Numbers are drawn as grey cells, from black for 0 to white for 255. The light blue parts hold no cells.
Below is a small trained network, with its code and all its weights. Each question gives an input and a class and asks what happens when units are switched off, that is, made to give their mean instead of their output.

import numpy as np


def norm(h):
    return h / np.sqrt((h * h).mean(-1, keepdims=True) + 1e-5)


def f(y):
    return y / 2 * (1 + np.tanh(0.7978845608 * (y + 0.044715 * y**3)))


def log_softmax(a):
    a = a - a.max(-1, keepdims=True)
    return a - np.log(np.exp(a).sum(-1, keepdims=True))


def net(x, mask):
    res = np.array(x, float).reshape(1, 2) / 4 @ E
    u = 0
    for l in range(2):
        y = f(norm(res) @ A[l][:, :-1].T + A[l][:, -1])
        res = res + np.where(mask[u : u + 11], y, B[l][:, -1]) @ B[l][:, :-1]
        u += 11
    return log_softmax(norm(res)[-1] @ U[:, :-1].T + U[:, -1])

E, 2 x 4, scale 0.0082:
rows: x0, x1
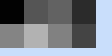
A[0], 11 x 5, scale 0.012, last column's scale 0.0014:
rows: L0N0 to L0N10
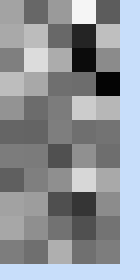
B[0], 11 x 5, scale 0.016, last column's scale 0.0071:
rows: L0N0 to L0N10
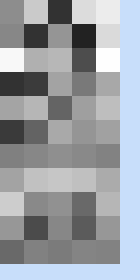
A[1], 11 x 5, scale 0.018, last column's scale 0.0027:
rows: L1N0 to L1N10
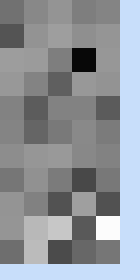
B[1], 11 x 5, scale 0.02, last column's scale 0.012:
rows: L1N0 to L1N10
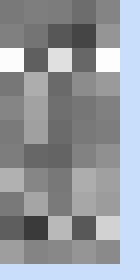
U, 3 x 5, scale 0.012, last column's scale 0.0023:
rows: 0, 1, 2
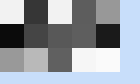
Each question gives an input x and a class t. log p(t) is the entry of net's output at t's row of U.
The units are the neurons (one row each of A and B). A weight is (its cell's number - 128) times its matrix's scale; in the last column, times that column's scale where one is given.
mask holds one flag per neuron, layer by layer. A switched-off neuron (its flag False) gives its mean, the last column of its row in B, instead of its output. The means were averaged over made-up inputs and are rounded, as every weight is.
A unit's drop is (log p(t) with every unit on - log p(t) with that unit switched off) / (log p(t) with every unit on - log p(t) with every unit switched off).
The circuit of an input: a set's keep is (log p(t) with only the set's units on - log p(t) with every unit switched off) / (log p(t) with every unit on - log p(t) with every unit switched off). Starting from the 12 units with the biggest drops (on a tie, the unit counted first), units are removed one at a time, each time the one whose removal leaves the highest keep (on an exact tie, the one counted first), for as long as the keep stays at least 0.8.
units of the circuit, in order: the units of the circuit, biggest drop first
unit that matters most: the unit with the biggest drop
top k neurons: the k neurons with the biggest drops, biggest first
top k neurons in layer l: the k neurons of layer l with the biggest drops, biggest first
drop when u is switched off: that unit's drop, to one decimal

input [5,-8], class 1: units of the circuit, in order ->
L1N2; L0N2
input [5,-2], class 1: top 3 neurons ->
L0N2; L1N2; L0N1
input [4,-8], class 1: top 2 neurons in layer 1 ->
L1N2; L1N1
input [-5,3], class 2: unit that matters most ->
L0N2
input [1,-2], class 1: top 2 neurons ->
L1N2; L0N0
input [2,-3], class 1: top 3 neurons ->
L1N2; L0N0; L0N2
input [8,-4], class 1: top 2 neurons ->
L0N2; L1N2
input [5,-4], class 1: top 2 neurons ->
L1N2; L0N2
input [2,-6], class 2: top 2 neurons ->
L1N2; L0N2
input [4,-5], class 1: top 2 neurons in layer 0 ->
L0N2; L0N0
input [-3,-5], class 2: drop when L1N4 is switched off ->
0.0
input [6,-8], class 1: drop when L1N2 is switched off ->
0.6
